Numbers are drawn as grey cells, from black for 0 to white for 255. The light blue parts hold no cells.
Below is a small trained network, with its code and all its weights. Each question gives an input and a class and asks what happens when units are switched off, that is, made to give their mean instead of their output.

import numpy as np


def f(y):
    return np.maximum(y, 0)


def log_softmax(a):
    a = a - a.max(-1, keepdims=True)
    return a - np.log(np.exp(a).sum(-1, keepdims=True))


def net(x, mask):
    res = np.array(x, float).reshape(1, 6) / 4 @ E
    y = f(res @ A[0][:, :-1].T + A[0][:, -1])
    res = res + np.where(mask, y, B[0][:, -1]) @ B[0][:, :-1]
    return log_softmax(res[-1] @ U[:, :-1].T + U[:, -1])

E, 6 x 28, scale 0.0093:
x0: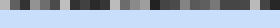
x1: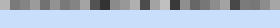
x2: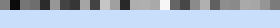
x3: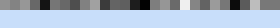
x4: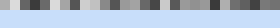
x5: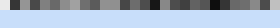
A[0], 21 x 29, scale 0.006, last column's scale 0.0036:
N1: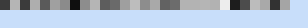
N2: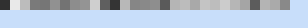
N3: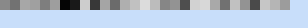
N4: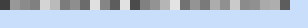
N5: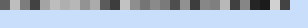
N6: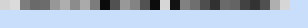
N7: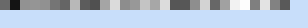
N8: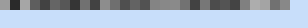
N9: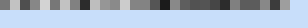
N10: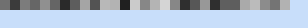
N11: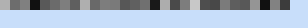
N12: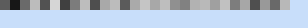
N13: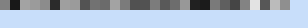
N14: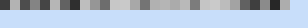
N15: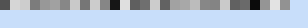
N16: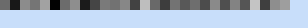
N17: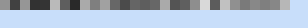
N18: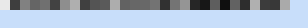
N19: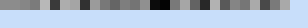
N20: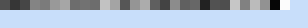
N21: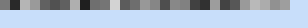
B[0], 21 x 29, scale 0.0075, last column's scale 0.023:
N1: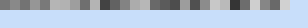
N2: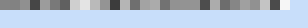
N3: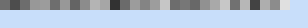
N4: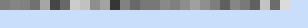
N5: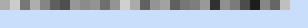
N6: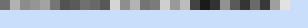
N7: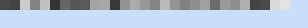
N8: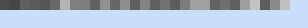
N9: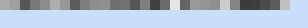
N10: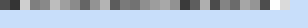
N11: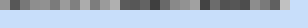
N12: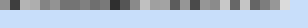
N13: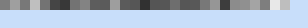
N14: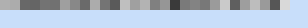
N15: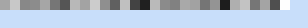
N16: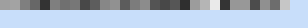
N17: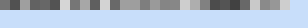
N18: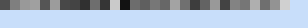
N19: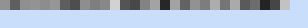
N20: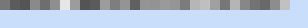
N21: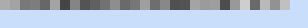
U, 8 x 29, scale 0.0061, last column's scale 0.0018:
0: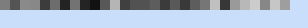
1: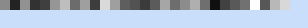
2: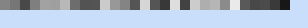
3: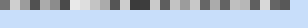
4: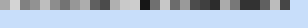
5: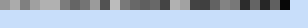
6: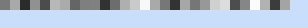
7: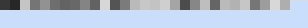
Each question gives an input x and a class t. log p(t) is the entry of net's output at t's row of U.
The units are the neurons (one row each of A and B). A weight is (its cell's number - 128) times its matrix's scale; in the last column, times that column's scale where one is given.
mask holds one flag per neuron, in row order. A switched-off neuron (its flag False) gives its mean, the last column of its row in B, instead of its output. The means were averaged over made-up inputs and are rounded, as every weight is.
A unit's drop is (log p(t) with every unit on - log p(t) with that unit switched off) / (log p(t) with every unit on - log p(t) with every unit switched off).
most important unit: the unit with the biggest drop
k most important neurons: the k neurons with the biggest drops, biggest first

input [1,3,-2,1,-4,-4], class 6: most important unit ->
N15
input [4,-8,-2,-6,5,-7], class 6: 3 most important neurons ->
(N1 N14 N15)
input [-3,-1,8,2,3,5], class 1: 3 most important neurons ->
(N17 N11 N8)
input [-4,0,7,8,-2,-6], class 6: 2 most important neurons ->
(N1 N14)
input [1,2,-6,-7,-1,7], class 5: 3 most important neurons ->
(N9 N6 N18)
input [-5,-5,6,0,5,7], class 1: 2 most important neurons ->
(N17 N11)
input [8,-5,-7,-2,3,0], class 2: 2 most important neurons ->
(N9 N20)
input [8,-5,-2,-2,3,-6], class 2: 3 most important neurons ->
(N9 N19 N20)
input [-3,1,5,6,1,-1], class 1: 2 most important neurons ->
(N17 N7)
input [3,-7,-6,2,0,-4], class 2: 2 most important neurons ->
(N9 N19)
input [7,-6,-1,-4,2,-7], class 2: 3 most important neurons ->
(N9 N20 N19)
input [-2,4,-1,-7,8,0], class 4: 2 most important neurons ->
(N6 N5)
